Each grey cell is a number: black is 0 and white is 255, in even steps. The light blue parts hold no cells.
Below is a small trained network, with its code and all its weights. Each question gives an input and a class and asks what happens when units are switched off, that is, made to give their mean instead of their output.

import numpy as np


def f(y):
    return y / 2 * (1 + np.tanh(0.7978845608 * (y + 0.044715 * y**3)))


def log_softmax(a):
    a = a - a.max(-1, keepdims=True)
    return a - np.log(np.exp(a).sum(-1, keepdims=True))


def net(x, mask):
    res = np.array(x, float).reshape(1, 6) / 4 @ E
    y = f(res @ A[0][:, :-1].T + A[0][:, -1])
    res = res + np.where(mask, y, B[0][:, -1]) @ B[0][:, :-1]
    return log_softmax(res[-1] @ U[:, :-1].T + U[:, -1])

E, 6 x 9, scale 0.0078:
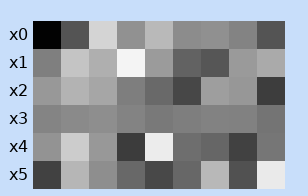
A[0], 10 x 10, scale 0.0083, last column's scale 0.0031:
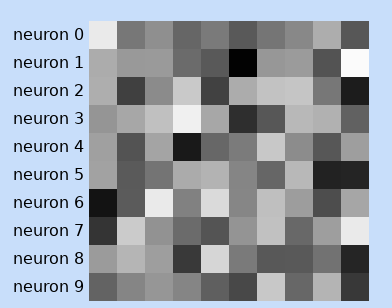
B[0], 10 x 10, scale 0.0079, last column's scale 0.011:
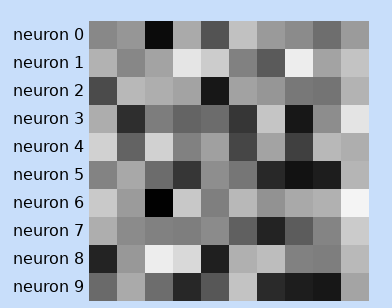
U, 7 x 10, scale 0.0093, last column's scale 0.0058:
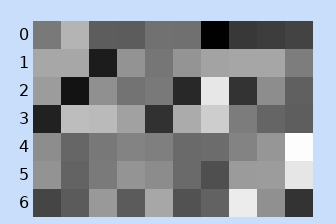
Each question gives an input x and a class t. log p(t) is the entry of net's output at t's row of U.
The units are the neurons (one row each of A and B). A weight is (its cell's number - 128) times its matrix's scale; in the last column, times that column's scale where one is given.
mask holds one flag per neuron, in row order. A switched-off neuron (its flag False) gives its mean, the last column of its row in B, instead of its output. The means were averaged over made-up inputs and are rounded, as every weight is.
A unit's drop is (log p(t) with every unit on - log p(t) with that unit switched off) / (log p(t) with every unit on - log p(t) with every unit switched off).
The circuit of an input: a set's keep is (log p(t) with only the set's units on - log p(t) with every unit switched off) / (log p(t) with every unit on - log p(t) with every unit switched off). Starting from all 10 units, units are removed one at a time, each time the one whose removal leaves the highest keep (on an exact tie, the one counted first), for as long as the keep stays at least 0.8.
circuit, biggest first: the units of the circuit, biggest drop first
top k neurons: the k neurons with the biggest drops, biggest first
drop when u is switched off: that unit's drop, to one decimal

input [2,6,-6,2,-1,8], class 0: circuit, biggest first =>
neuron 9; neuron 7
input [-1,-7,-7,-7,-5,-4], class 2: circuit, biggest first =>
neuron 6
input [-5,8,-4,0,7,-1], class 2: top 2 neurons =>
neuron 3; neuron 6
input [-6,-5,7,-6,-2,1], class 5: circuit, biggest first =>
neuron 6; neuron 1
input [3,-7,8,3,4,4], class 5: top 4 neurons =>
neuron 3; neuron 1; neuron 7; neuron 6
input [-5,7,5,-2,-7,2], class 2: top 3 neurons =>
neuron 3; neuron 6; neuron 8
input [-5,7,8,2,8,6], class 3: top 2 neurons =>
neuron 8; neuron 6
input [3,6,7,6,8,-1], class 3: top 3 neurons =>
neuron 8; neuron 4; neuron 7
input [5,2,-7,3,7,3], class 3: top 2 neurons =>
neuron 8; neuron 1
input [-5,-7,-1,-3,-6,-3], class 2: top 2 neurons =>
neuron 4; neuron 6
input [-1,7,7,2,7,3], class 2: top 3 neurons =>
neuron 3; neuron 2; neuron 6
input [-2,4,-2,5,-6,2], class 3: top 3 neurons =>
neuron 2; neuron 6; neuron 4
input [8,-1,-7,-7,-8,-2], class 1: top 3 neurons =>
neuron 6; neuron 8; neuron 9
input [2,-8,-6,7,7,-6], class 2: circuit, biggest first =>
neuron 4
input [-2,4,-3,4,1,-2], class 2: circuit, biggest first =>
neuron 6; neuron 1; neuron 9
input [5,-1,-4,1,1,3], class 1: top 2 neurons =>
neuron 6; neuron 5
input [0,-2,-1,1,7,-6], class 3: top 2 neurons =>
neuron 8; neuron 7
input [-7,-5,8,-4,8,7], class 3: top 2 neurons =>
neuron 8; neuron 6
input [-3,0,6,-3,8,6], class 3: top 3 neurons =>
neuron 8; neuron 5; neuron 6
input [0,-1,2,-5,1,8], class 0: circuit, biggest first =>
neuron 9
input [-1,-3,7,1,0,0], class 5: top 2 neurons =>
neuron 3; neuron 1
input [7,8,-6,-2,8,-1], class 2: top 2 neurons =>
neuron 3; neuron 1
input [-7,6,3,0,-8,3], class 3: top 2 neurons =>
neuron 2; neuron 6
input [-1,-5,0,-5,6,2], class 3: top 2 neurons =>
neuron 8; neuron 3
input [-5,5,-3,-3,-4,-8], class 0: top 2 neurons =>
neuron 5; neuron 6
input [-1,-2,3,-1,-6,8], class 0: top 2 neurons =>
neuron 9; neuron 7
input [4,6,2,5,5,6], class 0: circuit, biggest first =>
neuron 7
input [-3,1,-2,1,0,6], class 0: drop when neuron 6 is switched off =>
0.2
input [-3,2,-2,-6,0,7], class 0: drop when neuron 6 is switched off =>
0.1
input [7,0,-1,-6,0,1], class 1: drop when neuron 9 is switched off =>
0.0
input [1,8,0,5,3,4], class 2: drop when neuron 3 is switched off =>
1.0
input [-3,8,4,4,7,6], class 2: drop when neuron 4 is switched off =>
-0.1
